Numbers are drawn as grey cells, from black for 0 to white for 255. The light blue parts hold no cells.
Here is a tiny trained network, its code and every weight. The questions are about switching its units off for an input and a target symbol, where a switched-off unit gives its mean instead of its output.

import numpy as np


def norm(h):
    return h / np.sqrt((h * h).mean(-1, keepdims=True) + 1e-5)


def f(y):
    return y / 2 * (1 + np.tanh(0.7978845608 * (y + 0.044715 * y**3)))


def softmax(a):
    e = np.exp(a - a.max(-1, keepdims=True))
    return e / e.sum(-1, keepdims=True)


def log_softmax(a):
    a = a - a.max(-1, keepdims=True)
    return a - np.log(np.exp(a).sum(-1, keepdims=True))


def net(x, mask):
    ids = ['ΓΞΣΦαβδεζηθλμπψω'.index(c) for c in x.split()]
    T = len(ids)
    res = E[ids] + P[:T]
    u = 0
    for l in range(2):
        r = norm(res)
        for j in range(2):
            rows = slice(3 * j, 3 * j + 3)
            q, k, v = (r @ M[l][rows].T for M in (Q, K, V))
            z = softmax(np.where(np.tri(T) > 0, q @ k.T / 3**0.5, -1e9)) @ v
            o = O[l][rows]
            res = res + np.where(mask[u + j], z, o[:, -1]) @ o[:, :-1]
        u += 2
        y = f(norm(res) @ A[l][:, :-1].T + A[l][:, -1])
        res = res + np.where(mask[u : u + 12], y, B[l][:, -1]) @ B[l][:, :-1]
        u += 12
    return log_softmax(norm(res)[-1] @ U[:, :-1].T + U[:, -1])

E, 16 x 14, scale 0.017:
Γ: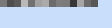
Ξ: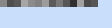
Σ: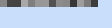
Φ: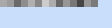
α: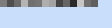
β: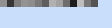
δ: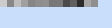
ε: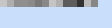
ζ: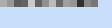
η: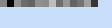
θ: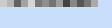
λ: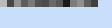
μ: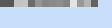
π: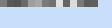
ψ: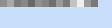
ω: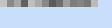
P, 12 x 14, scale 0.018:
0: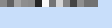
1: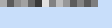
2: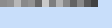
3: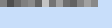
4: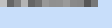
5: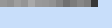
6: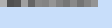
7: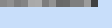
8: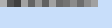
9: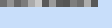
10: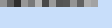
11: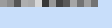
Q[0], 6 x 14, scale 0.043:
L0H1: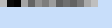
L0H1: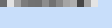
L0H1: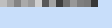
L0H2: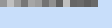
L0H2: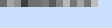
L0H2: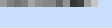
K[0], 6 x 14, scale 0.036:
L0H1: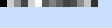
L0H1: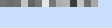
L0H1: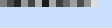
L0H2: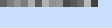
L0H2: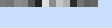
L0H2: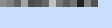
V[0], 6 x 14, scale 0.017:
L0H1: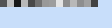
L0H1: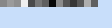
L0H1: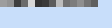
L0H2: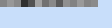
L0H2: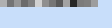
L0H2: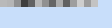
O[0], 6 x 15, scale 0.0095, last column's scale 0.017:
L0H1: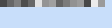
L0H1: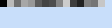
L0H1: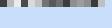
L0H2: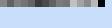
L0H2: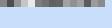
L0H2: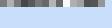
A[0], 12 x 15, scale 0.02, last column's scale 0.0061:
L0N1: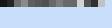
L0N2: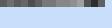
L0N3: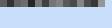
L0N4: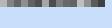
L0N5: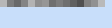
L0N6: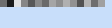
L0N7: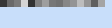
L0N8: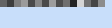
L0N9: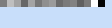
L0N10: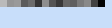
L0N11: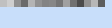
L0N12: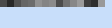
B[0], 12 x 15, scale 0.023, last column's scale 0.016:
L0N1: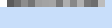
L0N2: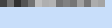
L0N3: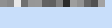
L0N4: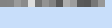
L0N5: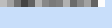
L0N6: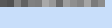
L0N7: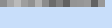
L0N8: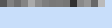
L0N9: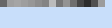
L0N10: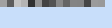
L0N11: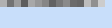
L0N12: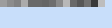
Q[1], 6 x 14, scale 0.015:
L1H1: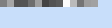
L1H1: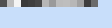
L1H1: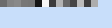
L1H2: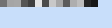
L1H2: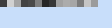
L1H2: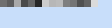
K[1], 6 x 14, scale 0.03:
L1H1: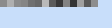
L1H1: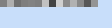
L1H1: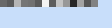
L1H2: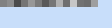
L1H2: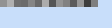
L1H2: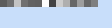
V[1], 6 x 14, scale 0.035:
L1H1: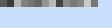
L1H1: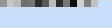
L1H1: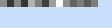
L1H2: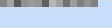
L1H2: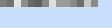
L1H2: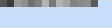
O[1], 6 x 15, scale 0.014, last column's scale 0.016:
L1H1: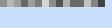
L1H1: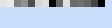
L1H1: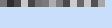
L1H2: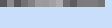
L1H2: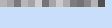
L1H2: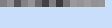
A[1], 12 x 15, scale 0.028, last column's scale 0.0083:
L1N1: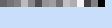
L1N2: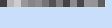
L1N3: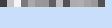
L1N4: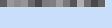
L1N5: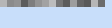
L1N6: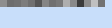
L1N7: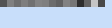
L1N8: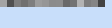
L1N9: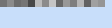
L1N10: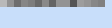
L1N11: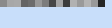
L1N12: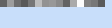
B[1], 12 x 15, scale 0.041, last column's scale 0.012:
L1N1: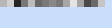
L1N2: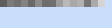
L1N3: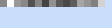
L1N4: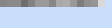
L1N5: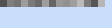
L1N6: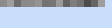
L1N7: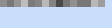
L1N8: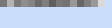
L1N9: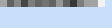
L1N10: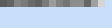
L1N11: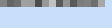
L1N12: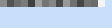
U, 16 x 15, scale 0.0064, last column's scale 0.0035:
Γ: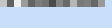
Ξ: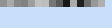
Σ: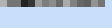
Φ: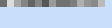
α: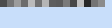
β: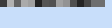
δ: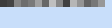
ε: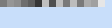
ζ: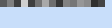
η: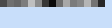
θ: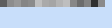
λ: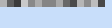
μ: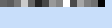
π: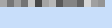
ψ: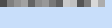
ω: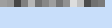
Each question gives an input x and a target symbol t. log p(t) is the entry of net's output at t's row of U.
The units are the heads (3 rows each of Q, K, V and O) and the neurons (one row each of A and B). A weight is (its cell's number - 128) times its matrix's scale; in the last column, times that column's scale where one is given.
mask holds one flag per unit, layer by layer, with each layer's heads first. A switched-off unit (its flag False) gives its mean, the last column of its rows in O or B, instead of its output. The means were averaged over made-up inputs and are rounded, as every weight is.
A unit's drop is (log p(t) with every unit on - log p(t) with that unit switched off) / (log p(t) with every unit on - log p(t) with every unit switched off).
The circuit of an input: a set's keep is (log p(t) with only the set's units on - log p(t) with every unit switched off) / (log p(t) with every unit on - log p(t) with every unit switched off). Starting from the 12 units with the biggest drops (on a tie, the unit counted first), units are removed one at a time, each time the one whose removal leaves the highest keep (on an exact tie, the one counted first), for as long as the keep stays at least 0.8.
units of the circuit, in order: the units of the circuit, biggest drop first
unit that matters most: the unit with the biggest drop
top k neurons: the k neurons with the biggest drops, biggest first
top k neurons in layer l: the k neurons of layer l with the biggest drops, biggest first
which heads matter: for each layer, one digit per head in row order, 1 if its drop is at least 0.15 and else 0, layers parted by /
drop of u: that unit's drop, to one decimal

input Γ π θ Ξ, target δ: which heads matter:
01 / 10
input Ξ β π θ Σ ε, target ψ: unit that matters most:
L0H1
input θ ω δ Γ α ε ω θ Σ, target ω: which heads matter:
01 / 00
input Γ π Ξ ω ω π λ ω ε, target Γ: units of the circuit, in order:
[L0H1 L0N10]
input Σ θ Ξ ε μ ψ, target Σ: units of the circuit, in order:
[L0H2 L1N12 L1N9]
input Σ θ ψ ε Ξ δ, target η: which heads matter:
10 / 00
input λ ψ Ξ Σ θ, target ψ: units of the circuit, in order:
[L0H1 L0N1 L1N7]
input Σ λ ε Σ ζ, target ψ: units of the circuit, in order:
[L0H1 L0N1 L1N7]
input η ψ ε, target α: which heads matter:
10 / 00
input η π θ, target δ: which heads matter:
10 / 10
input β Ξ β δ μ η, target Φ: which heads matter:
01 / 10
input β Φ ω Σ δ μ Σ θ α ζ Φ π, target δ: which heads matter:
00 / 10
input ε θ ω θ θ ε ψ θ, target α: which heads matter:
10 / 00
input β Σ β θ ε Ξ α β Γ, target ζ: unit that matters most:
L0H2
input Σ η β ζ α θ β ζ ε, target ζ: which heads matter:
10 / 00
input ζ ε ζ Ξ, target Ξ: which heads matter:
01 / 00
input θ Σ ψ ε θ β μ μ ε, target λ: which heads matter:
10 / 01
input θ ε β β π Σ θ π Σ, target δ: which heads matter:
00 / 10
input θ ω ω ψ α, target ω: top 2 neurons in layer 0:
[L0N4 L0N5]
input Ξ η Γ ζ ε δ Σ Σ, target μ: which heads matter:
11 / 00
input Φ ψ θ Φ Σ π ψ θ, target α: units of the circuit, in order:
[L0H1 L0N9 L1N5 L1N9]
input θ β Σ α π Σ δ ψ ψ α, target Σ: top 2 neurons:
[L0N2 L1N12]
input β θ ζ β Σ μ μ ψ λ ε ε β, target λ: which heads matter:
01 / 01
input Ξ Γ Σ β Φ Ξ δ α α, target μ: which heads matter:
01 / 00
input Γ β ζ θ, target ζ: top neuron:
[L1N5]
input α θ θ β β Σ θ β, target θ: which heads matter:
00 / 00
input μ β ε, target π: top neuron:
[L0N11]
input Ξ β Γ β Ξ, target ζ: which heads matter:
01 / 10
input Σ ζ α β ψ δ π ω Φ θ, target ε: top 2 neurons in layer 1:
[L1N5 L1N8]
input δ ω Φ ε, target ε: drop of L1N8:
0.2
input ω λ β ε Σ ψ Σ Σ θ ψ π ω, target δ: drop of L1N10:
0.0
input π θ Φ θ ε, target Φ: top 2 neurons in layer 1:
[L1N3 L1N2]
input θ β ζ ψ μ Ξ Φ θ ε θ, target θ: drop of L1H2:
0.1
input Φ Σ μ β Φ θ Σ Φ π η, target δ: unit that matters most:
L1H1
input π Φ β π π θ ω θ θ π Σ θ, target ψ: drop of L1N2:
0.2
